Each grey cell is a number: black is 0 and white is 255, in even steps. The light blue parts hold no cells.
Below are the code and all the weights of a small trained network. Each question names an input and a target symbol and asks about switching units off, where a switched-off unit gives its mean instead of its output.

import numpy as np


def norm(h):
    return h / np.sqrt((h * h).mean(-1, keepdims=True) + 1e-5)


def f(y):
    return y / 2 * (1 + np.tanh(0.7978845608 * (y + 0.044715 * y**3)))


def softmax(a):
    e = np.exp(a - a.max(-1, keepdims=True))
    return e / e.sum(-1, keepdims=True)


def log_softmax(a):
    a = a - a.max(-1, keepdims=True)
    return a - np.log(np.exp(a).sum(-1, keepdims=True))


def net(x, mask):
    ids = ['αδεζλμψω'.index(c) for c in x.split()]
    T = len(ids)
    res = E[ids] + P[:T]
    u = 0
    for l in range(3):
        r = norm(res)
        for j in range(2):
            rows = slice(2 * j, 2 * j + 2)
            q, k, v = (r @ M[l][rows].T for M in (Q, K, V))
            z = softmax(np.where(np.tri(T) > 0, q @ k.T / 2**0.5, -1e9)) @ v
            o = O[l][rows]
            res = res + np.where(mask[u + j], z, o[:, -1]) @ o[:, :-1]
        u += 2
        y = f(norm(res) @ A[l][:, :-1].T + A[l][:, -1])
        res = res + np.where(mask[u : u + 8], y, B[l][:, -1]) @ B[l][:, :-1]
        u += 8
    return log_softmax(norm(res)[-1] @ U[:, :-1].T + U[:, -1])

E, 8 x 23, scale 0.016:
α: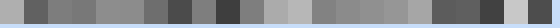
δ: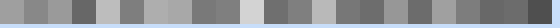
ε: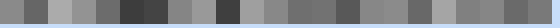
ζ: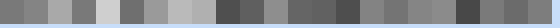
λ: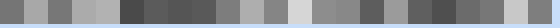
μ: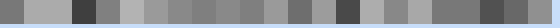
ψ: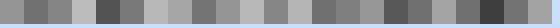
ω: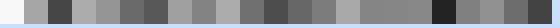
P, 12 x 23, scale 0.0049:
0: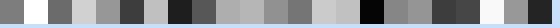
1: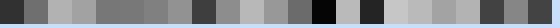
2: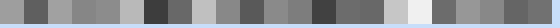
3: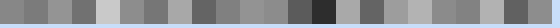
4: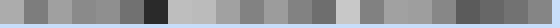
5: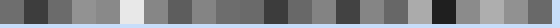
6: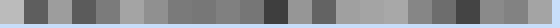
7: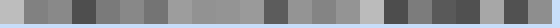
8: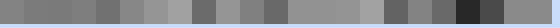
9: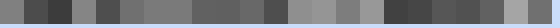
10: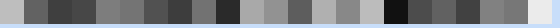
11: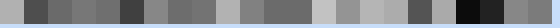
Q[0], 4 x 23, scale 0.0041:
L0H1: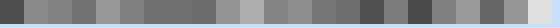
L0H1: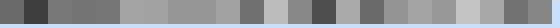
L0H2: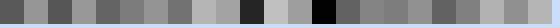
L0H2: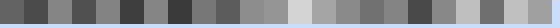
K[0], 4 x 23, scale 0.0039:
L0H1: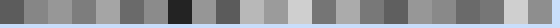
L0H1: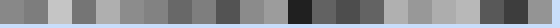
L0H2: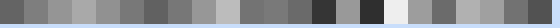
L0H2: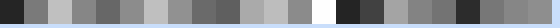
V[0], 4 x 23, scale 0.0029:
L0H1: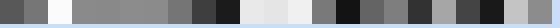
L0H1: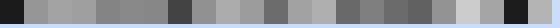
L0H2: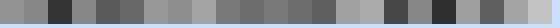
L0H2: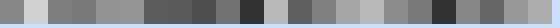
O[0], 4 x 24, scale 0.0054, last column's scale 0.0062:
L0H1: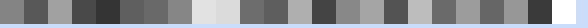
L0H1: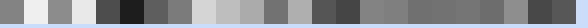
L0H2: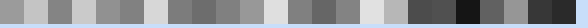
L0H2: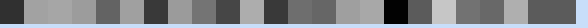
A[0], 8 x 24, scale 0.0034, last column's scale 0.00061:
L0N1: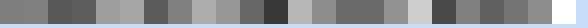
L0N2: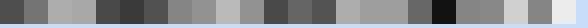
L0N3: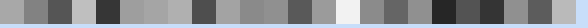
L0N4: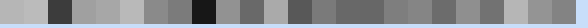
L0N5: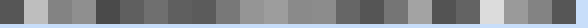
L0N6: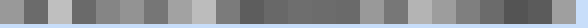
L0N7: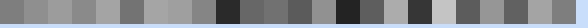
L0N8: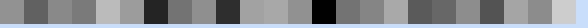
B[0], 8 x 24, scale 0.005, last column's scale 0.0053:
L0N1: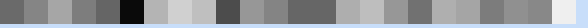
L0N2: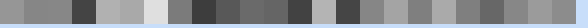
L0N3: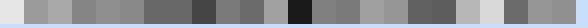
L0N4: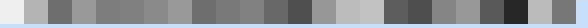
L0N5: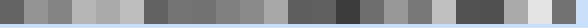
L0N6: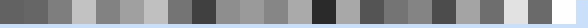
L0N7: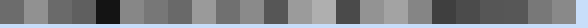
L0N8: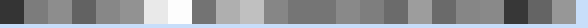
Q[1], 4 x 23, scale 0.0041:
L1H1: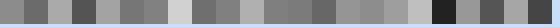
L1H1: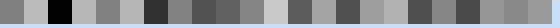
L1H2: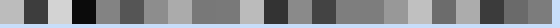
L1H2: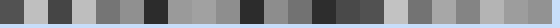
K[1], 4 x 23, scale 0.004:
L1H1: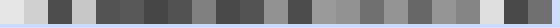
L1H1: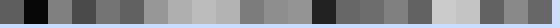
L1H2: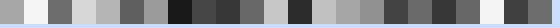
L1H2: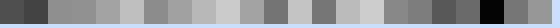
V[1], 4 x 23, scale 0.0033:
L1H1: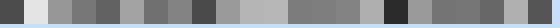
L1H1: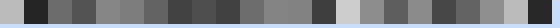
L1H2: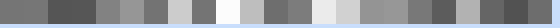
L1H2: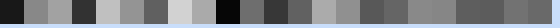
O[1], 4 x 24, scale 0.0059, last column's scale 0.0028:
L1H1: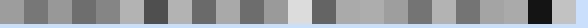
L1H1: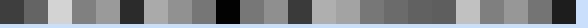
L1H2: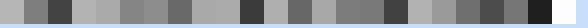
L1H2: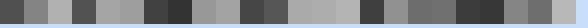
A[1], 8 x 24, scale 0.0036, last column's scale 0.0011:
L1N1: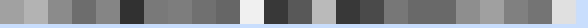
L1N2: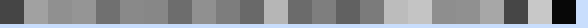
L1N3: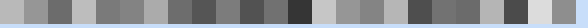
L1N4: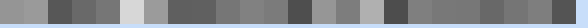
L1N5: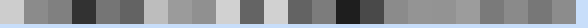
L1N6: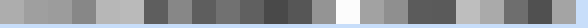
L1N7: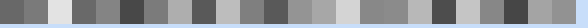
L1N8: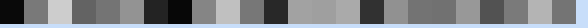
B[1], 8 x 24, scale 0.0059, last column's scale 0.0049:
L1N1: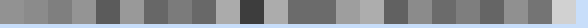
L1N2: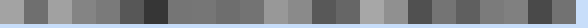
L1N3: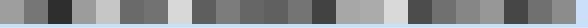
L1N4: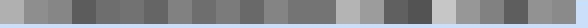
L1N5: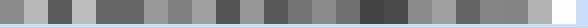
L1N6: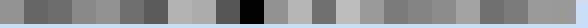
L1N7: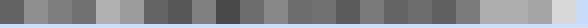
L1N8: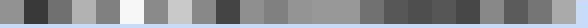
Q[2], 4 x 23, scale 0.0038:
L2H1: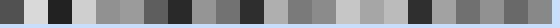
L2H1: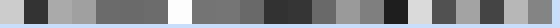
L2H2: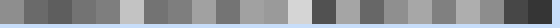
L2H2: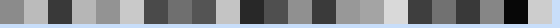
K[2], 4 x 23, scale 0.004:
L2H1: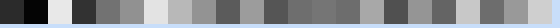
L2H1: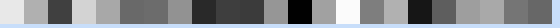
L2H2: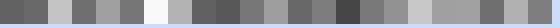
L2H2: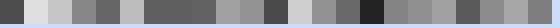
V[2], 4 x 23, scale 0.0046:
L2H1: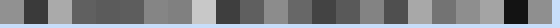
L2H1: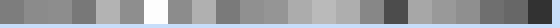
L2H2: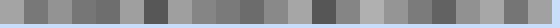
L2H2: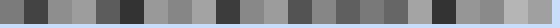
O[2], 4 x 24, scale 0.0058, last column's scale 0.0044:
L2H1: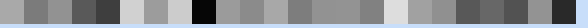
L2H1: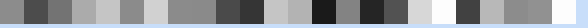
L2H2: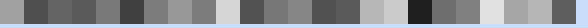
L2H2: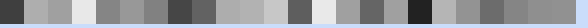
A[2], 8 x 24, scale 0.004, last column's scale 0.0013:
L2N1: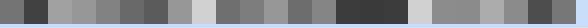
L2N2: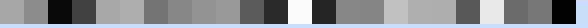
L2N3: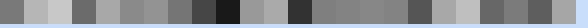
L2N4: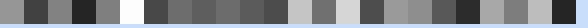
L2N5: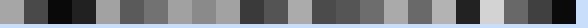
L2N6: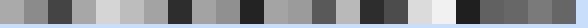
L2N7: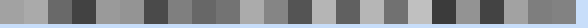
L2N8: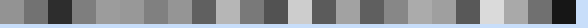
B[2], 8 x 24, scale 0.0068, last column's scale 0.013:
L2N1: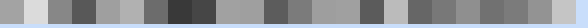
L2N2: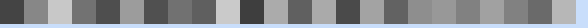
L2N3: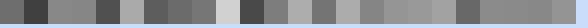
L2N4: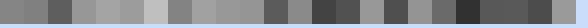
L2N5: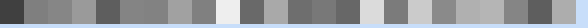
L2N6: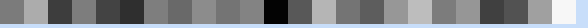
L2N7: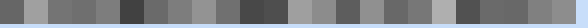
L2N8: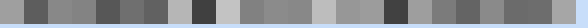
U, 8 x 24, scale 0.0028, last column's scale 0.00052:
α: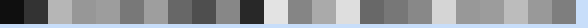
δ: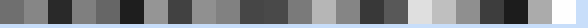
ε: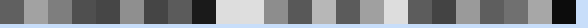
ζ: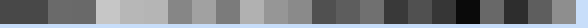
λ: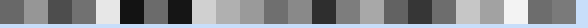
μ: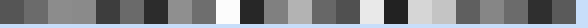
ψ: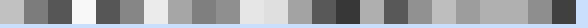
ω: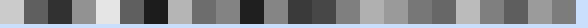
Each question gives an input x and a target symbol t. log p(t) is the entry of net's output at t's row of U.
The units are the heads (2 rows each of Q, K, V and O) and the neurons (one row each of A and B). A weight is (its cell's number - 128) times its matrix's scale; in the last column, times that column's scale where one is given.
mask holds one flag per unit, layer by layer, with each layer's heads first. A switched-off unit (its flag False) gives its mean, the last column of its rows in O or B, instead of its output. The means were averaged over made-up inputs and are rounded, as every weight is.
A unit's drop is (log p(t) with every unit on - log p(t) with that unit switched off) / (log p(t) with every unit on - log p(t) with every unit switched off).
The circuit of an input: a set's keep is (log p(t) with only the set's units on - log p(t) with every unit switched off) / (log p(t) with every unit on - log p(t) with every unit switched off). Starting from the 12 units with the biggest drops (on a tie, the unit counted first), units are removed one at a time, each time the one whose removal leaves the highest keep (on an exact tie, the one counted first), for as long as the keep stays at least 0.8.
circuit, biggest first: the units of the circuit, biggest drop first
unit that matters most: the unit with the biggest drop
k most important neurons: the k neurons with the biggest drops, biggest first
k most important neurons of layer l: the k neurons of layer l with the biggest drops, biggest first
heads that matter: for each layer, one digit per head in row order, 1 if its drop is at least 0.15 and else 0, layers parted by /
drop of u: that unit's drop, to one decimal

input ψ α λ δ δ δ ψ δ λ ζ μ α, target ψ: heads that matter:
00 / 01 / 00
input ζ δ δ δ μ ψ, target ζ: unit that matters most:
L1H2
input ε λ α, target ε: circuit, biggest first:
(L2H1, L1H2, L2H2)
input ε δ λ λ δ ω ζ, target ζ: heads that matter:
11 / 00 / 00
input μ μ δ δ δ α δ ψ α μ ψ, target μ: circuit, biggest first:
(L1H1, L0H1, L2H2, L2N2)
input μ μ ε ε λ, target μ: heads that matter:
00 / 10 / 00
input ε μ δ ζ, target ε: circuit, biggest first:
(L2H1, L1H2)
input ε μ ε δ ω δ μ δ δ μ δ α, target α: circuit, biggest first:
(L1H1, L2N6, L1H2)
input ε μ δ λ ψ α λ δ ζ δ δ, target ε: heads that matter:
00 / 01 / 10
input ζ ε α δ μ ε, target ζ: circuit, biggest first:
(L1H2, L1N8, L2N4)
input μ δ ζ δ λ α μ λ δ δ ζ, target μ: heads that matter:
10 / 10 / 00
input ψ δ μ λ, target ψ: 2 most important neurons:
(L0N3, L2N6)
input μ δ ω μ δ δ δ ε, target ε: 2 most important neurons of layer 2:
(L2N6, L2N1)
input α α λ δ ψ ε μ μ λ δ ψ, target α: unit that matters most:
L1H1
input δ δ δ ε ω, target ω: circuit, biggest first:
(L1N3, L0N3, L0H1)
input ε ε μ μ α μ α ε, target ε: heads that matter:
00 / 00 / 10
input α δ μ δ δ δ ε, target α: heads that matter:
00 / 10 / 00
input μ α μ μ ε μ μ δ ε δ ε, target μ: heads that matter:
00 / 10 / 00
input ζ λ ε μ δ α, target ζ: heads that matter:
00 / 01 / 00
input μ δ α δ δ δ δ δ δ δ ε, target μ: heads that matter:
10 / 10 / 00
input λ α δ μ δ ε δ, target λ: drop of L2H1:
0.8
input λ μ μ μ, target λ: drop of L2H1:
0.5
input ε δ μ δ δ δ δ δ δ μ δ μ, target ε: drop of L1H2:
0.4
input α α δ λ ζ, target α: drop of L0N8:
0.0
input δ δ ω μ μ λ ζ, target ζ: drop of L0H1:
0.4
